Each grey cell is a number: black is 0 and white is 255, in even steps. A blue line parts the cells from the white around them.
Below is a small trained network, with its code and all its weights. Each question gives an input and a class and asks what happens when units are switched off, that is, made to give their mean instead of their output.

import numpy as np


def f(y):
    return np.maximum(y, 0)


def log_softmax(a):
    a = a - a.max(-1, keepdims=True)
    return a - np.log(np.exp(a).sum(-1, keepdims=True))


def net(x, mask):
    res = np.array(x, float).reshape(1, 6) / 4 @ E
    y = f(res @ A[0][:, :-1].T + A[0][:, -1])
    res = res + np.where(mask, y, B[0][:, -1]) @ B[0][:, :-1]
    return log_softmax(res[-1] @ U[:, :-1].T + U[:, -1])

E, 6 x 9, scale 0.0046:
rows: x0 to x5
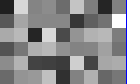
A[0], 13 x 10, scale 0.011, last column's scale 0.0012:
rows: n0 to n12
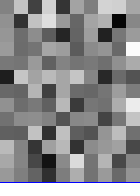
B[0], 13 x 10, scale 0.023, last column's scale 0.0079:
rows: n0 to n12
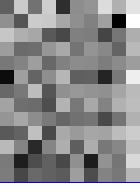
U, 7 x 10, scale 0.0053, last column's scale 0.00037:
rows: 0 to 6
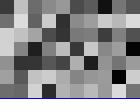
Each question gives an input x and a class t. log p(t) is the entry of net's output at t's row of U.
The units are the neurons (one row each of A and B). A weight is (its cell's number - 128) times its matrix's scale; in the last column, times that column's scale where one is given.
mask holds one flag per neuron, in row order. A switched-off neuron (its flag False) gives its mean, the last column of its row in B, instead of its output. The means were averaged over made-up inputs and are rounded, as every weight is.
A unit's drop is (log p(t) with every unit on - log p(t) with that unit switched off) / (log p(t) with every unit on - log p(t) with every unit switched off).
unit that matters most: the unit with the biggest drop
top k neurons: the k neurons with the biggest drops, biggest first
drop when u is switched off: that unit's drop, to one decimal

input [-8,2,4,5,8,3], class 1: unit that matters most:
n0
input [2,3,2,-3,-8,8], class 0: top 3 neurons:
[n5; n8; n2]
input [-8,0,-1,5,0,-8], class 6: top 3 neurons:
[n9; n7; n6]
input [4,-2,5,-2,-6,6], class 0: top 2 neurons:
[n5; n8]
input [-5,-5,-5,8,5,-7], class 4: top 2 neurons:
[n11; n12]
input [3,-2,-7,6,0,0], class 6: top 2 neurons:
[n9; n6]
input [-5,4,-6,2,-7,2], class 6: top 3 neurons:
[n9; n7; n6]
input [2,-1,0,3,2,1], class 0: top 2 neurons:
[n1; n0]
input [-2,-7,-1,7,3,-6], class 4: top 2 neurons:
[n11; n12]
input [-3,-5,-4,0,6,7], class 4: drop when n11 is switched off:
0.1
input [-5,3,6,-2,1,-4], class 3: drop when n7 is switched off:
0.1
